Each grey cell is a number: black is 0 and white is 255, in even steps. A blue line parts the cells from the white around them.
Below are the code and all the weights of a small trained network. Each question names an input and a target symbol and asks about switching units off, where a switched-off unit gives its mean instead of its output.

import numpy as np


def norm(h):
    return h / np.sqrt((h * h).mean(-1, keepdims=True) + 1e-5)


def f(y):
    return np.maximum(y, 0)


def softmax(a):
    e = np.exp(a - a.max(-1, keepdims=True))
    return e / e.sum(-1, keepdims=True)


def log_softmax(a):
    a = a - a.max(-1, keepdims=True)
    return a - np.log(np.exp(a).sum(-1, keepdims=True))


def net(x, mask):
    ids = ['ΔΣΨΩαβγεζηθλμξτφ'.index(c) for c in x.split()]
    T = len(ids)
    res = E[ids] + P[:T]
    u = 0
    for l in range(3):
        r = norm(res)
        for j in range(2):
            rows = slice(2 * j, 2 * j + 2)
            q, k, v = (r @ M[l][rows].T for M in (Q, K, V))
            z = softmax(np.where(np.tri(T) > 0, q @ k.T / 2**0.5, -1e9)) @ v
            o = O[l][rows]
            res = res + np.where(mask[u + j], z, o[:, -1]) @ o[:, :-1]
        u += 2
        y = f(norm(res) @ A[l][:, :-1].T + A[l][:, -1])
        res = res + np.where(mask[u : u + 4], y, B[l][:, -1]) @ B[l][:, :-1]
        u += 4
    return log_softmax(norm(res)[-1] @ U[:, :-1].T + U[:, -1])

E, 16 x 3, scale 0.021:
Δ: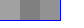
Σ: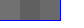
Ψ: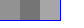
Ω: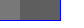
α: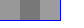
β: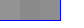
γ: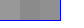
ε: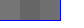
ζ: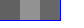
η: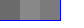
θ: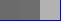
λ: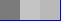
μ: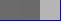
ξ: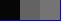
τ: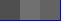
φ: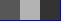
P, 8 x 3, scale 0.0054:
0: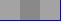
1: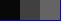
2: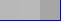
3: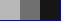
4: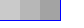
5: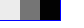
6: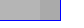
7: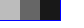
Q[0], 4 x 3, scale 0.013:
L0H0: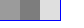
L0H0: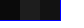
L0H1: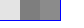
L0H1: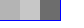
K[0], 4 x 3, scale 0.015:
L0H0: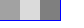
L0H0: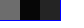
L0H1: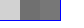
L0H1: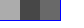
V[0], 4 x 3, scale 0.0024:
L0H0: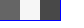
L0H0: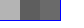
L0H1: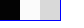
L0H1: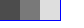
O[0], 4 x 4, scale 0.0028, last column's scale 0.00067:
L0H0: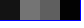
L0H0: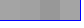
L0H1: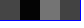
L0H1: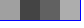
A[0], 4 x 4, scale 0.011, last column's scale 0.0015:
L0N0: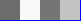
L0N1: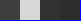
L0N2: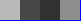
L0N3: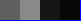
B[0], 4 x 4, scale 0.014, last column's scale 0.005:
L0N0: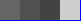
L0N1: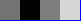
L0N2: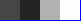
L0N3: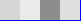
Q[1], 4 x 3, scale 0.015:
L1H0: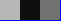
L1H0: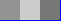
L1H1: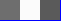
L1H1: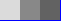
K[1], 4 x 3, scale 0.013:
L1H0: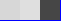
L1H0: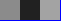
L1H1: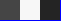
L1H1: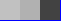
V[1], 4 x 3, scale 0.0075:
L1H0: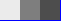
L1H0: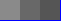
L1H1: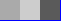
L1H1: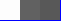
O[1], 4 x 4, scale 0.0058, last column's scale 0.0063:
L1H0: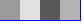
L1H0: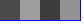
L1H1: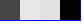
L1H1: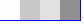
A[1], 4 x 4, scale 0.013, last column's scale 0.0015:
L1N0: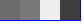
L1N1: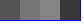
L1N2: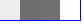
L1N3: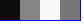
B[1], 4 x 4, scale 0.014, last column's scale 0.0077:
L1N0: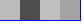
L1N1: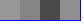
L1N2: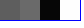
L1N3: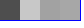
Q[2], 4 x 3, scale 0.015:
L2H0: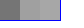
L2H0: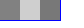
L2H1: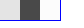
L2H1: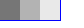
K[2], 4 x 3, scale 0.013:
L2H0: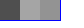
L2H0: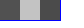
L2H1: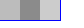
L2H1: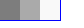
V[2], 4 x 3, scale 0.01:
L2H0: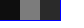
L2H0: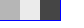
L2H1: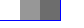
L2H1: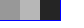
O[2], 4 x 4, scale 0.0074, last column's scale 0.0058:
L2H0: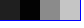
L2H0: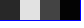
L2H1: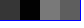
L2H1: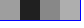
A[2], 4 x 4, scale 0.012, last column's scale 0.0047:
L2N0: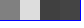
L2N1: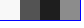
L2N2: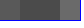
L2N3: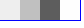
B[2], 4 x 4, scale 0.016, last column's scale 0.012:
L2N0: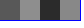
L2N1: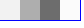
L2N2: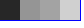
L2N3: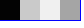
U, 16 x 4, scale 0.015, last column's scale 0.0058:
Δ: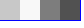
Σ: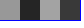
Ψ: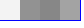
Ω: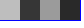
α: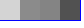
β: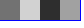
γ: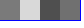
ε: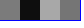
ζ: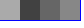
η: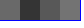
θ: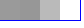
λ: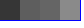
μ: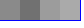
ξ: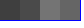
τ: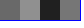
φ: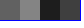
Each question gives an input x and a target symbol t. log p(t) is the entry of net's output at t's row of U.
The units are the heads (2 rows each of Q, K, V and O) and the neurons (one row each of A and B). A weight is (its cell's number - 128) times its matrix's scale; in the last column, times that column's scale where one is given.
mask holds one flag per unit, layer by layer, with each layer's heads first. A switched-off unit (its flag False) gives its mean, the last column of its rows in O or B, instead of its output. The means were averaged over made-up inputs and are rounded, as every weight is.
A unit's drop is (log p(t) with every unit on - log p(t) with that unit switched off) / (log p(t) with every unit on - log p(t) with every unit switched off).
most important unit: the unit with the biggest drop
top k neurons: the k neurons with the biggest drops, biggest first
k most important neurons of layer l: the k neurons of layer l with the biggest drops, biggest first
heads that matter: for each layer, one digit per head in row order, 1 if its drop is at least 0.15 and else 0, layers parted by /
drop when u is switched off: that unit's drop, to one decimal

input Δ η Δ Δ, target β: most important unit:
L0N1
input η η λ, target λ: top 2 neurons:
L0N0, L0N3
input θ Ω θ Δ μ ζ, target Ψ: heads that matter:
00 / 00 / 10
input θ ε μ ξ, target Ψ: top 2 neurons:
L0N2, L1N2
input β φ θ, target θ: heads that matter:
00 / 00 / 00
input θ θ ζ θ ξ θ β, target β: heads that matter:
00 / 10 / 10
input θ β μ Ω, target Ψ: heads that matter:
00 / 00 / 10
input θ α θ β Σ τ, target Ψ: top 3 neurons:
L0N3, L0N2, L2N1
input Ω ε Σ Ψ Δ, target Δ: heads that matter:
00 / 01 / 00
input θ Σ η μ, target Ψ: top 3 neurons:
L0N2, L1N2, L0N0
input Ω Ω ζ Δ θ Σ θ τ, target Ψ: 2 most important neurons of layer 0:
L0N2, L0N1
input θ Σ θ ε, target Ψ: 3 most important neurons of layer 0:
L0N2, L0N0, L0N1
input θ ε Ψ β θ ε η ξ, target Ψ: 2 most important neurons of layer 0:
L0N0, L0N2
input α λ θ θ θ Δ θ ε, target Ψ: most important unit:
L1N0
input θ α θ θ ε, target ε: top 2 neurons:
L0N2, L2N1
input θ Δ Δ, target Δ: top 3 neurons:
L0N2, L0N1, L1N2
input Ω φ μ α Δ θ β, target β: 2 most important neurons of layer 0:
L0N0, L0N1
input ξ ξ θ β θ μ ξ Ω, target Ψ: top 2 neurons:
L0N2, L0N3
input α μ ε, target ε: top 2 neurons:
L1N2, L0N2
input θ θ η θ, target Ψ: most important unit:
L0N2
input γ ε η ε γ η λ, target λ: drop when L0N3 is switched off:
0.4
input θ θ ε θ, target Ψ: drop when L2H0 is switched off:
0.2
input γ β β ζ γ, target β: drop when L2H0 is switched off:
0.6
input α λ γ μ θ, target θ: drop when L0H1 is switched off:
-0.1
